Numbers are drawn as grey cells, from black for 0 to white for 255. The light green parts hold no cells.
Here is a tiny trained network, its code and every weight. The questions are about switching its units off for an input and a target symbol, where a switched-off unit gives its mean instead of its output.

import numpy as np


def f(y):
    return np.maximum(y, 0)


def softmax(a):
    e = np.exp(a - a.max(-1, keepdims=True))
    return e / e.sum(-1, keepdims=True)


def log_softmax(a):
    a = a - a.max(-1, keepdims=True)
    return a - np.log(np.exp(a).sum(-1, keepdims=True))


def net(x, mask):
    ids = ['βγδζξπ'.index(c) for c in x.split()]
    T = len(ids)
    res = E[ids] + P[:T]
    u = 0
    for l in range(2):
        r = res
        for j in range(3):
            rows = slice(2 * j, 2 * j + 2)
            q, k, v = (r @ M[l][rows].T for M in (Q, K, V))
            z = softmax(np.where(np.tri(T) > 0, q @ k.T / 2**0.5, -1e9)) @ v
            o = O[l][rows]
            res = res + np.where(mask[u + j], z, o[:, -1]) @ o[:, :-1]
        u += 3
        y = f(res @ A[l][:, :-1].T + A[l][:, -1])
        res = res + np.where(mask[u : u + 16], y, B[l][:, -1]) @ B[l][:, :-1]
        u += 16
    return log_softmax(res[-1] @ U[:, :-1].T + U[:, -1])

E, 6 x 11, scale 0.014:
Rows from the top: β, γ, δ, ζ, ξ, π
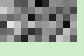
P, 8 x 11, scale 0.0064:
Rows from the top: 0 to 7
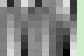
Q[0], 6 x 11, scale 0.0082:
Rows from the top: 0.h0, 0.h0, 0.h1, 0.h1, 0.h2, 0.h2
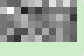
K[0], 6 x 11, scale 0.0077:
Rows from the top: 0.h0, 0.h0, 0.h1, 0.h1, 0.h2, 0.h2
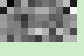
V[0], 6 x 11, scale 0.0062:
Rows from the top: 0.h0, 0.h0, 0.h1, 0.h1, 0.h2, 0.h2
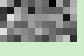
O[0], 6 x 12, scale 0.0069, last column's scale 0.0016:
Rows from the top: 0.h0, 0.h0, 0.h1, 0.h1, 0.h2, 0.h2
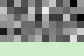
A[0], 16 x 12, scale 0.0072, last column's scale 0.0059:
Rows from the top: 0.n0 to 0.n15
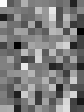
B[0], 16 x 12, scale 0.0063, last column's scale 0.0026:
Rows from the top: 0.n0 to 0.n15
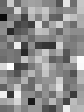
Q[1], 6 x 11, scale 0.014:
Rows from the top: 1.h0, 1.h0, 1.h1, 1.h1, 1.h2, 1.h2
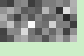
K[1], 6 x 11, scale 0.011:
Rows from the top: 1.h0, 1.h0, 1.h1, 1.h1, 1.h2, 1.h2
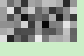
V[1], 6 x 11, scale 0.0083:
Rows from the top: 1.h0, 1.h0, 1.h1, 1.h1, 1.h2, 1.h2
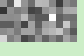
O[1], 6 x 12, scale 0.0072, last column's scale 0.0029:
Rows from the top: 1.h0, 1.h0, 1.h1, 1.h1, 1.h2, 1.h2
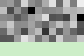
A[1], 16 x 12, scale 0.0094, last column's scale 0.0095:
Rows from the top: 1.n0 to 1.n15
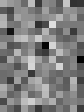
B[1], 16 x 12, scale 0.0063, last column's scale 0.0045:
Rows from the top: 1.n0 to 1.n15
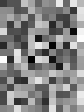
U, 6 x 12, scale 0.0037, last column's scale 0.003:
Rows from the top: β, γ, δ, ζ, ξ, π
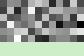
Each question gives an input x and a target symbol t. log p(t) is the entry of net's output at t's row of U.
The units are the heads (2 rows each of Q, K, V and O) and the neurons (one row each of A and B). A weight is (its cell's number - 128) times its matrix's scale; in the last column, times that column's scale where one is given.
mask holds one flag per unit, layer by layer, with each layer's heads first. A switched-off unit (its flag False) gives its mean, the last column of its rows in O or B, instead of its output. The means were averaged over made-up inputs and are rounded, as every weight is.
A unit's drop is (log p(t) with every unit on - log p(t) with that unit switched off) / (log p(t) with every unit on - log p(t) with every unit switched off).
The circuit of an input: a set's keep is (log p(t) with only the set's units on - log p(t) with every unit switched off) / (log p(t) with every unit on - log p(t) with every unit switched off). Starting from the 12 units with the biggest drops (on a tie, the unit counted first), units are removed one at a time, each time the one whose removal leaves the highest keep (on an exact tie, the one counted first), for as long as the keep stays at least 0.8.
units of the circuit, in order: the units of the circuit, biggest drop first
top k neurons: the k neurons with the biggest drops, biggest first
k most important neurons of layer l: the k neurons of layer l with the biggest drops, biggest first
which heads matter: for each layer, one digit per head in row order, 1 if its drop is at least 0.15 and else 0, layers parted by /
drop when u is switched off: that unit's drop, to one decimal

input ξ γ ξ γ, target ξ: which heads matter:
011 / 100
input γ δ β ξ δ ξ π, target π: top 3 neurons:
0.n6; 1.n7; 0.n9
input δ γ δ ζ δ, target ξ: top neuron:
0.n9
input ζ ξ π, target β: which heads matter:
101 / 110
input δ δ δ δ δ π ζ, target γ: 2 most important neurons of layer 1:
1.n14; 1.n5
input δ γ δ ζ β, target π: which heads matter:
111 / 100
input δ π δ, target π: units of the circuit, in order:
1.h1; 1.n7; 0.n6
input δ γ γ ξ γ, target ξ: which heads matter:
001 / 100
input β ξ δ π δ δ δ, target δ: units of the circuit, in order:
0.h0; 1.n4
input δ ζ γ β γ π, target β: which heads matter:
100 / 110
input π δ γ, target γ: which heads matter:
101 / 100
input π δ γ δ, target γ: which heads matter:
100 / 100
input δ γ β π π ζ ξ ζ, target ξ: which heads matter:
111 / 100
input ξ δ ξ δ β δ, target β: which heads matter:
110 / 110
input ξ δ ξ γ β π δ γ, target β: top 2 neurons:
0.n1; 1.n11
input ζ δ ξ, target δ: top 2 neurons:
1.n4; 0.n14
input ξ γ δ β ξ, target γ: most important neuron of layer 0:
0.n8
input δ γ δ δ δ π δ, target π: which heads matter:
100 / 110
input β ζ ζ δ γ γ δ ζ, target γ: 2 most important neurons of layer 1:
1.n14; 1.n0
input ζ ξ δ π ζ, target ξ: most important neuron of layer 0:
0.n15
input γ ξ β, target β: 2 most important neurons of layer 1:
1.n6; 1.n3
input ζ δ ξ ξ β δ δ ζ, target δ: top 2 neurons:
1.n4; 0.n10
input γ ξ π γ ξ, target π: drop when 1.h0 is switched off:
0.2
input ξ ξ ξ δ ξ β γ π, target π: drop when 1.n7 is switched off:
0.3
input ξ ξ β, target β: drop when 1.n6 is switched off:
0.3
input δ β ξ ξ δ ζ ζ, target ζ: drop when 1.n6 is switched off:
0.0
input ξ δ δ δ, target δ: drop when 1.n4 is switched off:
0.4
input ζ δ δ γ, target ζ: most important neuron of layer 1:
1.n5
